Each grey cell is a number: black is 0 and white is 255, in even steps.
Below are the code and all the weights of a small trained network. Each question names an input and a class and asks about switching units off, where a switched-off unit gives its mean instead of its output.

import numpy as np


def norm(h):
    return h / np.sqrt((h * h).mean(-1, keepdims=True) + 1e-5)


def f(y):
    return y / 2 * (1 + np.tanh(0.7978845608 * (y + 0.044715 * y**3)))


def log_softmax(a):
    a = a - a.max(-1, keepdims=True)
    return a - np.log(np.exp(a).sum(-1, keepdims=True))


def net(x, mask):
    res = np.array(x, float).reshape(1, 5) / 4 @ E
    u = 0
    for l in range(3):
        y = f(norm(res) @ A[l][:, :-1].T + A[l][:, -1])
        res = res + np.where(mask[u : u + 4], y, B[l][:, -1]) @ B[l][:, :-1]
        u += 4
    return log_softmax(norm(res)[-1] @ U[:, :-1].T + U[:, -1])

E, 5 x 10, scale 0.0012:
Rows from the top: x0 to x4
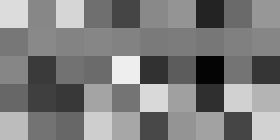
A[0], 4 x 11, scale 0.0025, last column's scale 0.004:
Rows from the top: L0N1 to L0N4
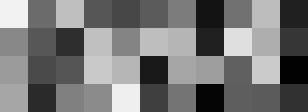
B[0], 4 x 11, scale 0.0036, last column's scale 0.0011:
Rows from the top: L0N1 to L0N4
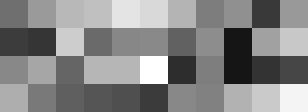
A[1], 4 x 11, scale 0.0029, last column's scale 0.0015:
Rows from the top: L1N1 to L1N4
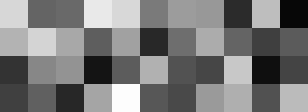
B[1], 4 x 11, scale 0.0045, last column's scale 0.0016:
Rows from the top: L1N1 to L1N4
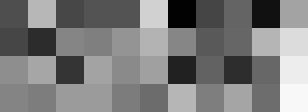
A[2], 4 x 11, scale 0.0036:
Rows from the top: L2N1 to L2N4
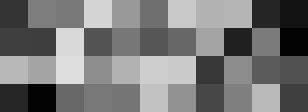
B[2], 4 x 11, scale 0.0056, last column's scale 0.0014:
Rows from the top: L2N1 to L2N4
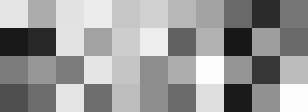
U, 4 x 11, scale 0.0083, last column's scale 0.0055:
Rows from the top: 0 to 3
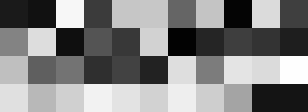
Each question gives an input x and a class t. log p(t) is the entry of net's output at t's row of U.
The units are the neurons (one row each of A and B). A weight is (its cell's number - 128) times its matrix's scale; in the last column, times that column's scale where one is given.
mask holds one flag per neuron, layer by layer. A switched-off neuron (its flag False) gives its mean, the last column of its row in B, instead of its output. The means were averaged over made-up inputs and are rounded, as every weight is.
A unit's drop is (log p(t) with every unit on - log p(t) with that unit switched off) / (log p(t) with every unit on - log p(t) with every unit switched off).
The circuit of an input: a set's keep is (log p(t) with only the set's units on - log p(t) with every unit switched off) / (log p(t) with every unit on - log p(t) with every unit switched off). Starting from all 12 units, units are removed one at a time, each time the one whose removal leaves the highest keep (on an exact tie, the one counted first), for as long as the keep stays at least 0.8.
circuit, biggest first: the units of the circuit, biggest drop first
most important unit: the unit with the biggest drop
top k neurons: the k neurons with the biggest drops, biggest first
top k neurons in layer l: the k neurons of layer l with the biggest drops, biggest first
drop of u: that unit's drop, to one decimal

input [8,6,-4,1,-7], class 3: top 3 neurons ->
[L2N3; L0N1; L1N1]
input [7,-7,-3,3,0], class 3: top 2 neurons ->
[L2N3; L0N1]
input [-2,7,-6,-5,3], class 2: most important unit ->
L0N2
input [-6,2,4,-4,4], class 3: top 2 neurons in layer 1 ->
[L1N4; L1N3]
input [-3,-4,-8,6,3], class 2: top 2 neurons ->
[L1N2; L2N2]
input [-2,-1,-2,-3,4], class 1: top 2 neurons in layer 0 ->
[L0N3; L0N2]
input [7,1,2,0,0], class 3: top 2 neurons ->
[L0N1; L2N3]
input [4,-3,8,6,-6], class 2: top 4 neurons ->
[L1N2; L0N4; L1N1; L2N2]
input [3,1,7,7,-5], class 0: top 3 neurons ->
[L0N2; L2N4; L1N1]
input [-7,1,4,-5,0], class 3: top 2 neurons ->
[L1N4; L2N1]
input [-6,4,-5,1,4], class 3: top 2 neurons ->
[L2N1; L0N4]
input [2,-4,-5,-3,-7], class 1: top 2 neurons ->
[L1N3; L0N4]
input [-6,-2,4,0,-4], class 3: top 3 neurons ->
[L1N4; L2N1; L1N1]
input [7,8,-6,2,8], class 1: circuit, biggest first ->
[L1N1]
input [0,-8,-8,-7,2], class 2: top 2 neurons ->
[L0N2; L2N4]
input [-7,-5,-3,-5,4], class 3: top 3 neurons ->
[L2N1; L0N2; L1N4]
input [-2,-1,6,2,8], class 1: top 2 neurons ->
[L1N1; L0N3]
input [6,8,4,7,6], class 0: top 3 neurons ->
[L0N2; L2N4; L1N3]
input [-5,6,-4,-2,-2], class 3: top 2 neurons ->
[L2N1; L0N4]
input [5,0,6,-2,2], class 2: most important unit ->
L0N4
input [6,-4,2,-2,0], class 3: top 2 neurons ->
[L0N1; L2N3]
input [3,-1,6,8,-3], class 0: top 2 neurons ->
[L0N2; L2N4]
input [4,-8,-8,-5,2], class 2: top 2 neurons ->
[L0N2; L2N4]
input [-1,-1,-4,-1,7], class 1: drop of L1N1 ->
0.3
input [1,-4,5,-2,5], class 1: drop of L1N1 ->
1.3
